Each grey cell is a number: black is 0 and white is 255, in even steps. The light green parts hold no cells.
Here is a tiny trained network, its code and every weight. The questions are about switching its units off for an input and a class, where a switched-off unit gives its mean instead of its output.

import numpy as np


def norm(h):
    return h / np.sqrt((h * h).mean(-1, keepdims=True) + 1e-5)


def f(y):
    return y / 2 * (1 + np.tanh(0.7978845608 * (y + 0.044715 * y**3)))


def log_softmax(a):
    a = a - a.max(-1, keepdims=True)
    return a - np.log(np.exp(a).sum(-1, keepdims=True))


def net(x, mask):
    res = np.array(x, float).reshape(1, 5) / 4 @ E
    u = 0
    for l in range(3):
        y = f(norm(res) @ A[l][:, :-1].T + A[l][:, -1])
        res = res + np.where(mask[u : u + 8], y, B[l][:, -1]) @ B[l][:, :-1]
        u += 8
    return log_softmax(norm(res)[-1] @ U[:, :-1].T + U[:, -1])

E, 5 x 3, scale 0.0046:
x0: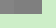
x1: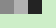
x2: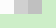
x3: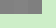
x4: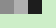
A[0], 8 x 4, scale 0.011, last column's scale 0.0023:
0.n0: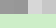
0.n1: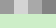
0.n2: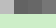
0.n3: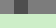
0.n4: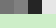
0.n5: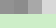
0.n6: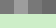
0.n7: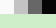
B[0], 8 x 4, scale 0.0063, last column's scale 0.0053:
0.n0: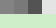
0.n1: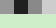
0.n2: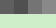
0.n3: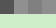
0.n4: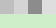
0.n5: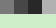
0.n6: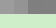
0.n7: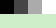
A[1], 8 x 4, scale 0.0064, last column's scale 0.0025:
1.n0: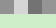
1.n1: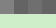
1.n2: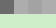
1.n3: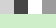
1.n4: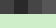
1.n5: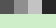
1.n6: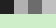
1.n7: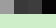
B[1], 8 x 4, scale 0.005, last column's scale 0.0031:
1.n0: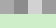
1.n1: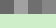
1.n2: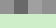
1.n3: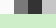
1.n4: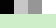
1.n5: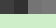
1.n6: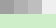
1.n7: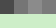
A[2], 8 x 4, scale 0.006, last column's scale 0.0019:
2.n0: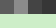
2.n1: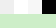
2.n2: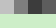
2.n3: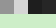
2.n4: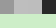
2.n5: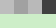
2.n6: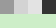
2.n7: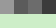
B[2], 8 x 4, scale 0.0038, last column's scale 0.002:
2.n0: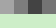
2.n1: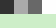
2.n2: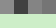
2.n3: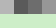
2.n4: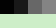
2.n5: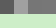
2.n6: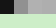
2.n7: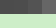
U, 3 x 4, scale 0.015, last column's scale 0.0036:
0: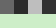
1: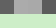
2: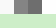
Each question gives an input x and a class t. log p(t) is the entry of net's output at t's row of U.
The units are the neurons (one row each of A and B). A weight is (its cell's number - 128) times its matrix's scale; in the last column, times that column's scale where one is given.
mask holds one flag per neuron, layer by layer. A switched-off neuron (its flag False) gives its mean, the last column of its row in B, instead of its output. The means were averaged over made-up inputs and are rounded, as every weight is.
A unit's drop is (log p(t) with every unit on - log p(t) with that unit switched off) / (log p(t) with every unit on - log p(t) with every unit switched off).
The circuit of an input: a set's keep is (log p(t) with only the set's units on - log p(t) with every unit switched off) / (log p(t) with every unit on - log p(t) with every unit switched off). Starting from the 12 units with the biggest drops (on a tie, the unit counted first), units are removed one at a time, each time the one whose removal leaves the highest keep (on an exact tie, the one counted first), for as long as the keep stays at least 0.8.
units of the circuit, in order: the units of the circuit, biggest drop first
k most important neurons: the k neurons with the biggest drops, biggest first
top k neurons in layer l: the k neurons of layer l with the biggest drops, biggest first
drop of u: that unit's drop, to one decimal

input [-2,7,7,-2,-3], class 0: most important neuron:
0.n7
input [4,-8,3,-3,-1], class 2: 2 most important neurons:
0.n7; 1.n3
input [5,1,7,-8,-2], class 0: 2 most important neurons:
0.n7; 0.n4
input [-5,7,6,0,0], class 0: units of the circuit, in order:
0.n7; 0.n1
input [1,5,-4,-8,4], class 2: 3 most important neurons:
0.n7; 1.n4; 2.n3
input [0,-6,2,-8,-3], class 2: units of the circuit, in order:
0.n7; 1.n3
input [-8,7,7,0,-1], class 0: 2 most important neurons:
0.n7; 0.n1
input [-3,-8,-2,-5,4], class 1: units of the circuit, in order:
0.n1; 0.n7
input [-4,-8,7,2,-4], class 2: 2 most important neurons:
1.n3; 0.n7
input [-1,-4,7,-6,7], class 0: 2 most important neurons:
0.n7; 0.n1
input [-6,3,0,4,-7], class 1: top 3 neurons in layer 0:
0.n4; 0.n1; 0.n7
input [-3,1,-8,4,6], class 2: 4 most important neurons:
0.n7; 0.n4; 1.n4; 2.n3
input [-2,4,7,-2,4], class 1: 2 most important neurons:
0.n7; 1.n4
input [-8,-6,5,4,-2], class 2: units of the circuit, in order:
1.n3
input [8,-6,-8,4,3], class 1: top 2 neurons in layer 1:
1.n4; 1.n6
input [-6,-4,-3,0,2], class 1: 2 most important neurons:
0.n7; 0.n1
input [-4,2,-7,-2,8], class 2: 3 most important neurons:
0.n7; 0.n4; 1.n4
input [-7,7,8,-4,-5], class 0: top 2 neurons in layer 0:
0.n7; 0.n4
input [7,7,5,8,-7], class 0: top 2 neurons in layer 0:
0.n7; 0.n1
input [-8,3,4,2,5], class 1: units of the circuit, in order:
0.n7
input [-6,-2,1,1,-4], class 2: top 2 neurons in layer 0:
0.n7; 0.n2
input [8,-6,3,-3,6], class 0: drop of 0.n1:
0.1
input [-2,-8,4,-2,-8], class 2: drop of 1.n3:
0.5
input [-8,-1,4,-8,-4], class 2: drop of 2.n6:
0.1
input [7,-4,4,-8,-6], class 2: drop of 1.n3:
0.2
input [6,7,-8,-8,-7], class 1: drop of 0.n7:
0.2
